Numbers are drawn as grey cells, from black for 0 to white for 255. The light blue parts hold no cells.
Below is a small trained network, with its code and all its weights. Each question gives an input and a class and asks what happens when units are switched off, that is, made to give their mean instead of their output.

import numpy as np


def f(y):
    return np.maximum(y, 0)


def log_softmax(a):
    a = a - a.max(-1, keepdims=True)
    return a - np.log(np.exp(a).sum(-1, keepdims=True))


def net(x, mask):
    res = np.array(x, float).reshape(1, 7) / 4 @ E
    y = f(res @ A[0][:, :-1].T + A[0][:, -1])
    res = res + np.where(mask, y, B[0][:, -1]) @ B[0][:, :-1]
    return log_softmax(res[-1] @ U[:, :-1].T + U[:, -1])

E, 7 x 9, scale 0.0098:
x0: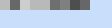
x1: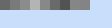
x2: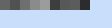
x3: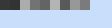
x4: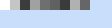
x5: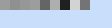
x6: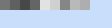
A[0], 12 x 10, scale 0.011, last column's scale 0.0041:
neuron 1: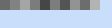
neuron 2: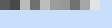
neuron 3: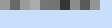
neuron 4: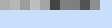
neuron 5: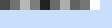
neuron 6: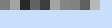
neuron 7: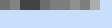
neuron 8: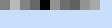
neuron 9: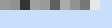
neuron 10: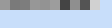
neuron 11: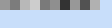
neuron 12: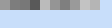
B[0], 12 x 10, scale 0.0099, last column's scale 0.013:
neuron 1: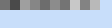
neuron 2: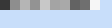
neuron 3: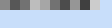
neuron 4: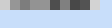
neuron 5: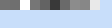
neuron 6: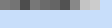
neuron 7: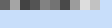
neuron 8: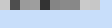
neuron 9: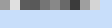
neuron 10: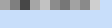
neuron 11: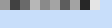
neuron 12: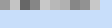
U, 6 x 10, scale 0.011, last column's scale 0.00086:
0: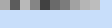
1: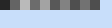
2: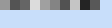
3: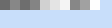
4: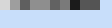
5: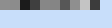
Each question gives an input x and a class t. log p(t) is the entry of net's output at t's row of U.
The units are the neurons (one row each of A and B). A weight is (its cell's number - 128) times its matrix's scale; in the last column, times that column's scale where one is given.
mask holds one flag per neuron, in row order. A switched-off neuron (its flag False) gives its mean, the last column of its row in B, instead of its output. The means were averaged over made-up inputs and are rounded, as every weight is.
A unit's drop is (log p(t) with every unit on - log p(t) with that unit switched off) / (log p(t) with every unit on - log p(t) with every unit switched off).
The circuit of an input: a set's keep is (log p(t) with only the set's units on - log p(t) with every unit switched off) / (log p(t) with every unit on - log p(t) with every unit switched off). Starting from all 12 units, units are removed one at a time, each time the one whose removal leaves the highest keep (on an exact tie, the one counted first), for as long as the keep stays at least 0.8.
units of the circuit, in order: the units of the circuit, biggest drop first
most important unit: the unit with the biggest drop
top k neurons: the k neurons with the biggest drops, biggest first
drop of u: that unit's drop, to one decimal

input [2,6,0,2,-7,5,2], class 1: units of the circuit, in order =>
neuron 2
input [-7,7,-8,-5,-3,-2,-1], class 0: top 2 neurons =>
neuron 8; neuron 10
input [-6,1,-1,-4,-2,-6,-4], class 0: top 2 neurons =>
neuron 5; neuron 8
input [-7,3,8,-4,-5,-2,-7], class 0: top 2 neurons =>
neuron 2; neuron 8
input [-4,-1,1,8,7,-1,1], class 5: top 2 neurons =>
neuron 7; neuron 6
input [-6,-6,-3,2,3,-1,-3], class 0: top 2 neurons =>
neuron 8; neuron 10
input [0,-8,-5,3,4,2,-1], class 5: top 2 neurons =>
neuron 5; neuron 6
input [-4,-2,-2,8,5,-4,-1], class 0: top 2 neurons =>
neuron 8; neuron 9
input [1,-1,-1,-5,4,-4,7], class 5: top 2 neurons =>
neuron 2; neuron 9
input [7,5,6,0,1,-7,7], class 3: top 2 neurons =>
neuron 2; neuron 5
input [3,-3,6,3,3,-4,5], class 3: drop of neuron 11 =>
0.1
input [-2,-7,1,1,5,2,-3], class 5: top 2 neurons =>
neuron 5; neuron 6
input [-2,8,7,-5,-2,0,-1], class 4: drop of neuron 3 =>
-0.1
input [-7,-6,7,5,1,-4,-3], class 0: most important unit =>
neuron 5
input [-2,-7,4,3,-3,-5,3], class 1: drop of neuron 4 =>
-0.1
